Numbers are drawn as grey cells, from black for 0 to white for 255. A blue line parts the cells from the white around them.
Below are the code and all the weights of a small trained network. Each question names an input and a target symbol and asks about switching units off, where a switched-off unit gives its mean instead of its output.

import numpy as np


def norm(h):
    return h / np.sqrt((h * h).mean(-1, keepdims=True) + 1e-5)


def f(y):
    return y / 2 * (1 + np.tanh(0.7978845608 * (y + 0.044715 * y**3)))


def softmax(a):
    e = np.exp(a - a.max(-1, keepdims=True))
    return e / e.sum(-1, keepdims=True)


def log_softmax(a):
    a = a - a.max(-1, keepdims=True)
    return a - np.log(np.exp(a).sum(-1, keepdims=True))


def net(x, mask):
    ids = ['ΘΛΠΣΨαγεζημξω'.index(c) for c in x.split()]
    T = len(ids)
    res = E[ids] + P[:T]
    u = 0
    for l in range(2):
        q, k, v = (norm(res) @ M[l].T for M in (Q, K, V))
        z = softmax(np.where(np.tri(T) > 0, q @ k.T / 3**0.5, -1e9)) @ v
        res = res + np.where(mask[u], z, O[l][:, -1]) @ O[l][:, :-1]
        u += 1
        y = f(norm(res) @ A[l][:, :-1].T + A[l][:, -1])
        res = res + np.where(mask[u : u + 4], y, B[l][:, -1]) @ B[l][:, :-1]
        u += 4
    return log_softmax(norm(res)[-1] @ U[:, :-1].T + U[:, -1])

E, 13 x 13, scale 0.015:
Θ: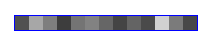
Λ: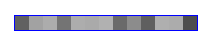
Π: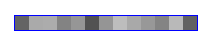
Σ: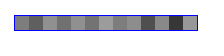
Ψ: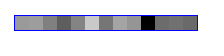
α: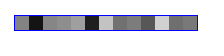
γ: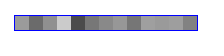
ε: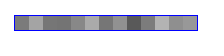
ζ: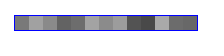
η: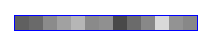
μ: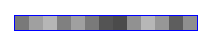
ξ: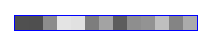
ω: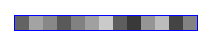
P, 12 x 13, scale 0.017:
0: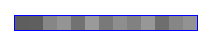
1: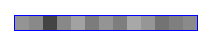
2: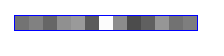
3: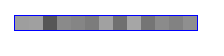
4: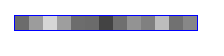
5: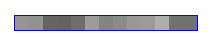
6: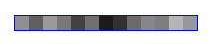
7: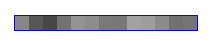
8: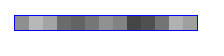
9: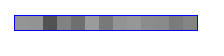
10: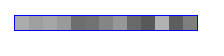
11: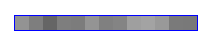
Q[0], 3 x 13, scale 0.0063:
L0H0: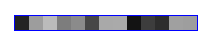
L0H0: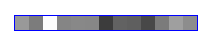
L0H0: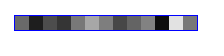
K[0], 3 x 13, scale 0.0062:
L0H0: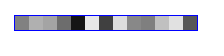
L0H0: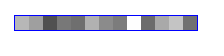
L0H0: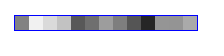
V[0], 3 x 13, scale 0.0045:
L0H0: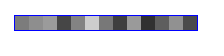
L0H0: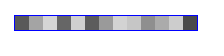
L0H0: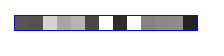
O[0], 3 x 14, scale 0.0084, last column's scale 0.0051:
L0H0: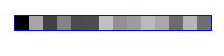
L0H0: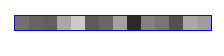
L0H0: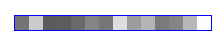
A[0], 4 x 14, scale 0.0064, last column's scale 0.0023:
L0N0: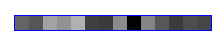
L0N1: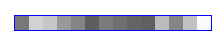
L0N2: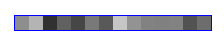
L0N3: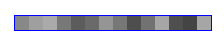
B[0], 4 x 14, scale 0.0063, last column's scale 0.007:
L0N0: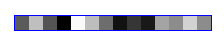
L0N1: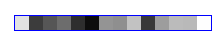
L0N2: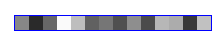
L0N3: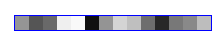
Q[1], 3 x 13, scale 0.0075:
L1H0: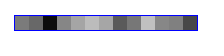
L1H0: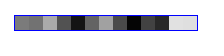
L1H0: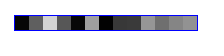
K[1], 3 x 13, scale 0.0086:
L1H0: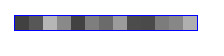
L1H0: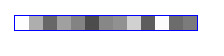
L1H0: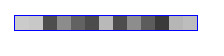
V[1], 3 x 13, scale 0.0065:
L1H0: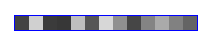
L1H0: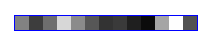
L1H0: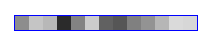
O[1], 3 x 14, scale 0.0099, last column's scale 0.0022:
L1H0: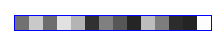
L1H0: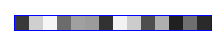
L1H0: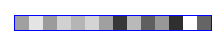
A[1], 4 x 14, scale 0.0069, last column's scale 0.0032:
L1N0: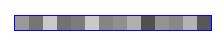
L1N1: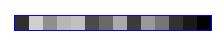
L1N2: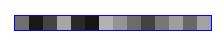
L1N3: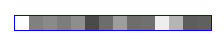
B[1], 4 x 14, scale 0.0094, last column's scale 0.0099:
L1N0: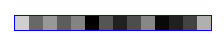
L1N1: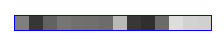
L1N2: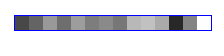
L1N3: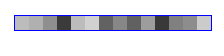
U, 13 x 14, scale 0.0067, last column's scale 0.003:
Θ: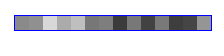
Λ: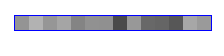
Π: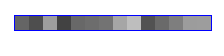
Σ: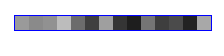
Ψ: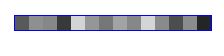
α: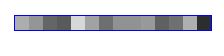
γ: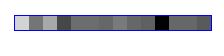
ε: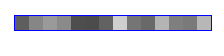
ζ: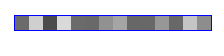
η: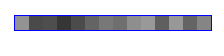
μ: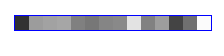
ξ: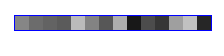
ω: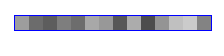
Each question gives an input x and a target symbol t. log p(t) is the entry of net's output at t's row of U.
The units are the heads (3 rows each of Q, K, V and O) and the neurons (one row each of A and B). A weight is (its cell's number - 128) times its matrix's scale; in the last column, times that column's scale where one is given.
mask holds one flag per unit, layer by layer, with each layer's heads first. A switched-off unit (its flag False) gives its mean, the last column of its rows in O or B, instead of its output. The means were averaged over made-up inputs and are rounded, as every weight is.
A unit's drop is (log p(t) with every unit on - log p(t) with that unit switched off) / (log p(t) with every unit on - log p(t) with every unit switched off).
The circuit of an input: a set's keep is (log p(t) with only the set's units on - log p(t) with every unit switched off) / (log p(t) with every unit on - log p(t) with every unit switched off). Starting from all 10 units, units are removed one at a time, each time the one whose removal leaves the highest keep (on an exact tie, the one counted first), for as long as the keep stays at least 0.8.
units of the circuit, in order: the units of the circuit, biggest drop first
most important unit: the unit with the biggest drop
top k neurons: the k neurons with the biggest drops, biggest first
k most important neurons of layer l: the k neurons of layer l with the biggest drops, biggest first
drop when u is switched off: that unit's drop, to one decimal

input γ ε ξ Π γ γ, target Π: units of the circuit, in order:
(L1H0)
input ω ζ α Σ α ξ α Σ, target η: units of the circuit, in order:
(L1H0, L0H0, L0N3, L0N2)
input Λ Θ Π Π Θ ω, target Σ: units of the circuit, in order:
(L1H0, L0H0)
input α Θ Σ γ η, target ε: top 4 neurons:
(L0N2, L1N2, L0N0, L1N1)
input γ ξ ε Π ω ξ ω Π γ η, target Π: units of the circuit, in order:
(L1H0, L0N1)
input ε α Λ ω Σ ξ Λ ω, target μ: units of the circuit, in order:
(L1H0, L0H0)
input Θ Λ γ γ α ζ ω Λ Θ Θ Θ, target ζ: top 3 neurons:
(L0N1, L0N3, L1N0)
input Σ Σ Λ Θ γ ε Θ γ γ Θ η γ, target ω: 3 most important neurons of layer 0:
(L0N1, L0N3, L0N2)
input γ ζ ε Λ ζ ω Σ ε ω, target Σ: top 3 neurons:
(L0N3, L0N2, L0N1)
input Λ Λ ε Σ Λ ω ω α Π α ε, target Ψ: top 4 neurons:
(L0N1, L1N2, L1N3, L1N1)
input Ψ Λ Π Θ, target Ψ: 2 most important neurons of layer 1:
(L1N2, L1N3)
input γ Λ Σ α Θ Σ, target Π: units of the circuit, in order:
(L1H0, L0N1)
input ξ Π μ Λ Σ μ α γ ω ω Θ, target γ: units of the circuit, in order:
(L0H0, L1H0, L0N3, L1N0)
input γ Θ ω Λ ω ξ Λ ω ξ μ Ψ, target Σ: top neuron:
(L0N1)
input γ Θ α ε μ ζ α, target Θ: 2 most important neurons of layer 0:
(L0N2, L0N3)
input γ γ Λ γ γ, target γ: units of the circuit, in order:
(L0H0, L1N3)
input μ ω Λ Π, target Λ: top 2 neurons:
(L0N0, L0N3)
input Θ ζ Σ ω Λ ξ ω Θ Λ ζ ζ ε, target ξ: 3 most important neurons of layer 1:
(L1N1, L1N3, L1N2)
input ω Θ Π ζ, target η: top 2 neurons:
(L0N3, L0N0)
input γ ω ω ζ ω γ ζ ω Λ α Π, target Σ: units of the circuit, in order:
(L1H0)
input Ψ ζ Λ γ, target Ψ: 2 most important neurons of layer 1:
(L1N2, L1N3)
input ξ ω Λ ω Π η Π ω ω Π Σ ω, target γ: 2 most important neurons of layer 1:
(L1N0, L1N2)
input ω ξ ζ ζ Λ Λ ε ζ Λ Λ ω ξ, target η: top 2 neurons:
(L0N1, L0N3)
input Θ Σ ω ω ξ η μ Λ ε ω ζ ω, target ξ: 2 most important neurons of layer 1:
(L1N1, L1N2)
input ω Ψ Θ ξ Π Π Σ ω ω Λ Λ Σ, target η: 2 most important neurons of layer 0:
(L0N1, L0N3)
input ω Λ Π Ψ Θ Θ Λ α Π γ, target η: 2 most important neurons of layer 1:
(L1N2, L1N0)
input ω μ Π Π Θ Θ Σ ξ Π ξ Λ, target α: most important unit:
L1N3
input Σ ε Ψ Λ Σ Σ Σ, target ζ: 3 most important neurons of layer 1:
(L1N2, L1N0, L1N3)
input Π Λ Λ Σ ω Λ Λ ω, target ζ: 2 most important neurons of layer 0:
(L0N0, L0N3)
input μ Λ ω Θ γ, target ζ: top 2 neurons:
(L0N3, L1N0)
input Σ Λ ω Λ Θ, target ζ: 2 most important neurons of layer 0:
(L0N1, L0N3)
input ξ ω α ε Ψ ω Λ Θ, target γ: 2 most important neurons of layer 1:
(L1N0, L1N2)
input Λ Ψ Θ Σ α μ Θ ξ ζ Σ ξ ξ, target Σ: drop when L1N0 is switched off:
-0.1
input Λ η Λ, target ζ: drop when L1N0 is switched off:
0.2
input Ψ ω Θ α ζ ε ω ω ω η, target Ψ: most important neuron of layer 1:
(L1N2)
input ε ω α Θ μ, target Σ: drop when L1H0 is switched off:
1.4
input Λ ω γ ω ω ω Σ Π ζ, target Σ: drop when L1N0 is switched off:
-0.1
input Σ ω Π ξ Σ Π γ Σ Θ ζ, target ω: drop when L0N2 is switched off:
0.2
